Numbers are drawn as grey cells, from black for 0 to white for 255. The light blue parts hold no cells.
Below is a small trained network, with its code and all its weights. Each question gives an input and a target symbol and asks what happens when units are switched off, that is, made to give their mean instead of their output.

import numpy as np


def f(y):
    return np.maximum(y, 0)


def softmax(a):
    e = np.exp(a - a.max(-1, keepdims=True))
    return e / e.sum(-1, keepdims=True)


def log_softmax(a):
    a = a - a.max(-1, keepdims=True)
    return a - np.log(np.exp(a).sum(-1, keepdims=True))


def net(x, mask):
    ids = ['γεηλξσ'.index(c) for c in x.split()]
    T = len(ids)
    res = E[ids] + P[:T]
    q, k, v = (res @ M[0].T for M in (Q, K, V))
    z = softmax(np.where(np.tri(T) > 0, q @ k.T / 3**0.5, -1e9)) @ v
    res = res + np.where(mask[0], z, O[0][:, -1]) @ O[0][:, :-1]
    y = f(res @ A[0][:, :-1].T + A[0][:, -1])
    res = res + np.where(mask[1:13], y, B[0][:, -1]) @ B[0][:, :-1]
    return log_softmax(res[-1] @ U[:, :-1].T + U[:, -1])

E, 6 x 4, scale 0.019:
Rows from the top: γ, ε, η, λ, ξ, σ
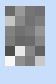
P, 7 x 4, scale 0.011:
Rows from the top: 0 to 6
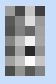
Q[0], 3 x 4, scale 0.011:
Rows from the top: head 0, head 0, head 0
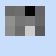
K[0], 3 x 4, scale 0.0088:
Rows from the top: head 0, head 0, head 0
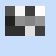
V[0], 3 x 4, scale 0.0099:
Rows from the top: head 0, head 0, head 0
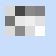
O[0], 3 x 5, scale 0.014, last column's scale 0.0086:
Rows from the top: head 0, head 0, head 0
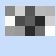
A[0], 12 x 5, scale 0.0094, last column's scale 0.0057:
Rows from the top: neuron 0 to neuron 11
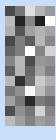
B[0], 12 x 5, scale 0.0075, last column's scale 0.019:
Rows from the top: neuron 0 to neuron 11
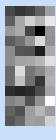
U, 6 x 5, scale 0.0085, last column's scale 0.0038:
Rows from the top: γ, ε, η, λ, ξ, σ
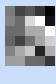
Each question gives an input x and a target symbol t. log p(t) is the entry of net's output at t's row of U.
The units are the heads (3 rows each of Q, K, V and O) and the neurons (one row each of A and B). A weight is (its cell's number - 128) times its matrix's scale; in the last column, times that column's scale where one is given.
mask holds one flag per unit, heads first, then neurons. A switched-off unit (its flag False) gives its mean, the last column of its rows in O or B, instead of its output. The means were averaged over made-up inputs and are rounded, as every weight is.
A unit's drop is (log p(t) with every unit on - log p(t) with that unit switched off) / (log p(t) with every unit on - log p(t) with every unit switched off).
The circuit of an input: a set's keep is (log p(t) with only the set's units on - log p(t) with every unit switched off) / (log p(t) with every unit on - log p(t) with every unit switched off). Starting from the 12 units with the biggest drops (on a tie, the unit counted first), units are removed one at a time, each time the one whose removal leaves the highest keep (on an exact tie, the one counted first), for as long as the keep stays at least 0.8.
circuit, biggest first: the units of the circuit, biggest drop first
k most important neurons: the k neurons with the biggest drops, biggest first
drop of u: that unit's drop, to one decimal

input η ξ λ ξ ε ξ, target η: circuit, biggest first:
[head 0; neuron 8]
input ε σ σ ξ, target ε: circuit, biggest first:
[head 0; neuron 10]
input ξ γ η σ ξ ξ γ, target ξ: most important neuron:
[neuron 1]
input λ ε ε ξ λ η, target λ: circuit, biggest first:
[head 0; neuron 8; neuron 0]
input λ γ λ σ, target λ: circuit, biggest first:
[head 0; neuron 8; neuron 0]
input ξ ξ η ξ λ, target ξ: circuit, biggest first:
[head 0; neuron 1; neuron 7]
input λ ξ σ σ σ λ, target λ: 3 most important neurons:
[neuron 8; neuron 0; neuron 1]
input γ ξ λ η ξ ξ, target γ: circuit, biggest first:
[head 0; neuron 4; neuron 8; neuron 0]
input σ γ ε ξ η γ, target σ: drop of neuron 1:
0.4
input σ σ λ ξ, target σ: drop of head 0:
0.9
